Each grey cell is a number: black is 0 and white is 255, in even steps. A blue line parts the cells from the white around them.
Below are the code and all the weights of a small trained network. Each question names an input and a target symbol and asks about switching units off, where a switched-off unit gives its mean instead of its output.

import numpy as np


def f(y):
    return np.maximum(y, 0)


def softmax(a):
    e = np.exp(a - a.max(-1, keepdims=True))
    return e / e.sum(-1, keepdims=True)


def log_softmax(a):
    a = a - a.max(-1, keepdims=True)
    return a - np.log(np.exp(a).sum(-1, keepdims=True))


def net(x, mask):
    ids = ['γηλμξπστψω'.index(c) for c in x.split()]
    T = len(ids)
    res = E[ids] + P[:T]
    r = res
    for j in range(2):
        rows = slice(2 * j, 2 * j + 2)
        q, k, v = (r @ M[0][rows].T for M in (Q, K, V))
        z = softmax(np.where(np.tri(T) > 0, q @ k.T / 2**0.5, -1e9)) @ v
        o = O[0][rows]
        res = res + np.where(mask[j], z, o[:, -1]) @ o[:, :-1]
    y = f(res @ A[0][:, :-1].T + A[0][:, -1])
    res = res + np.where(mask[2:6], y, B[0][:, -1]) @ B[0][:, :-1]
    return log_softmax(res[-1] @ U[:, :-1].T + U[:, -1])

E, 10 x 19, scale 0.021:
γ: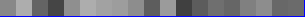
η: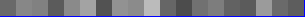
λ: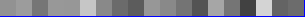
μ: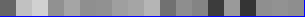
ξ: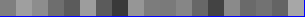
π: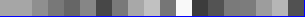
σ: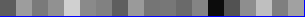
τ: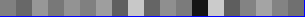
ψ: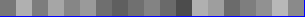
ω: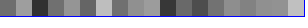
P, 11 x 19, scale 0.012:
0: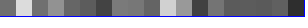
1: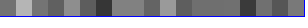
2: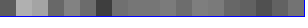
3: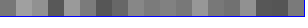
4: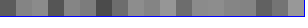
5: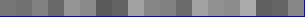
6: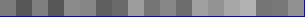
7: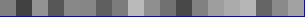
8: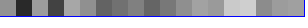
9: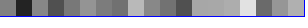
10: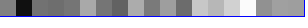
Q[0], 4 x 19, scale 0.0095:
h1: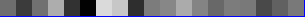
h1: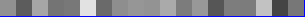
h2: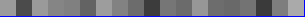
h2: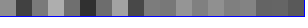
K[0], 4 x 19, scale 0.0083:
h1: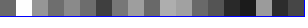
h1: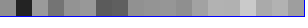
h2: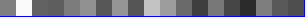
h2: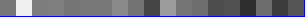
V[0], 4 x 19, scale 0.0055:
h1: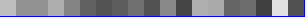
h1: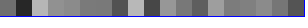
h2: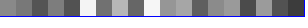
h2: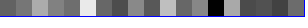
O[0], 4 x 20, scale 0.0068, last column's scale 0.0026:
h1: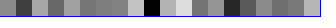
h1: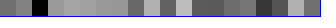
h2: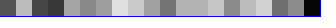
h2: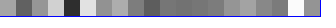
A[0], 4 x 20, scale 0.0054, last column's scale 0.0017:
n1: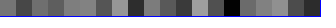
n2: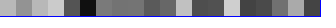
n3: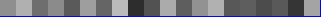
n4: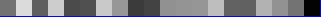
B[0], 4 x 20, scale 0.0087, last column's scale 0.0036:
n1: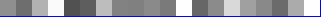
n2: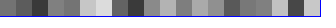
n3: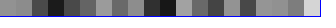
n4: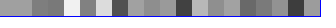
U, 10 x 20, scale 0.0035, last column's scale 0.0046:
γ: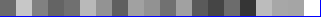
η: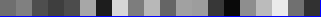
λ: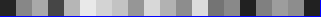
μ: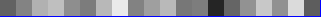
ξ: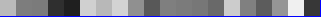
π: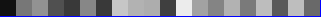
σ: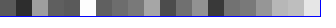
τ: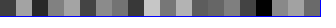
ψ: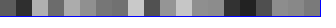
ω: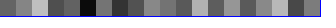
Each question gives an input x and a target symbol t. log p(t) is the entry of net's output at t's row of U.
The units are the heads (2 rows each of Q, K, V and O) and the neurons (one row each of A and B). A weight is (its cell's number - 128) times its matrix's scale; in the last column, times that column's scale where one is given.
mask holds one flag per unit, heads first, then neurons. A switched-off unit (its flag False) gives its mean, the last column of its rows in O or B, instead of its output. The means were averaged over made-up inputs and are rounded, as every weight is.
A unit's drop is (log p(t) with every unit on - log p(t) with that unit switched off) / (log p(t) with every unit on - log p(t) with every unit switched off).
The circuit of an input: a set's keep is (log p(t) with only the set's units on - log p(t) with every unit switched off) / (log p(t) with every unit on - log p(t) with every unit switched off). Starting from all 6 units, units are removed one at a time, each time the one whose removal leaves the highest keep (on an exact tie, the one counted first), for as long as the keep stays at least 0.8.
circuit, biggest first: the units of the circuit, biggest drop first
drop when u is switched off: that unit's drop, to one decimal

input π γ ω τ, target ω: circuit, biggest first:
h1; h2
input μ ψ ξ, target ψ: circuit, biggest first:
h1
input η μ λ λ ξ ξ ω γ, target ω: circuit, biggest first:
h2; h1
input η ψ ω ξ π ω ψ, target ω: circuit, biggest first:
h2; h1
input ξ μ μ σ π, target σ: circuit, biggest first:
h2; n2
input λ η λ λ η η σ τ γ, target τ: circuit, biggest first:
h1; h2
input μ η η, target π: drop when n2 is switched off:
0.1
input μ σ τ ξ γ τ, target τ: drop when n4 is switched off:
0.0
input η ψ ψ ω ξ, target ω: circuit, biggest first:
h1; h2
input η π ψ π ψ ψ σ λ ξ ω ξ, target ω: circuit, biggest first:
h2; h1
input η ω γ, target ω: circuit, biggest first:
h1; h2
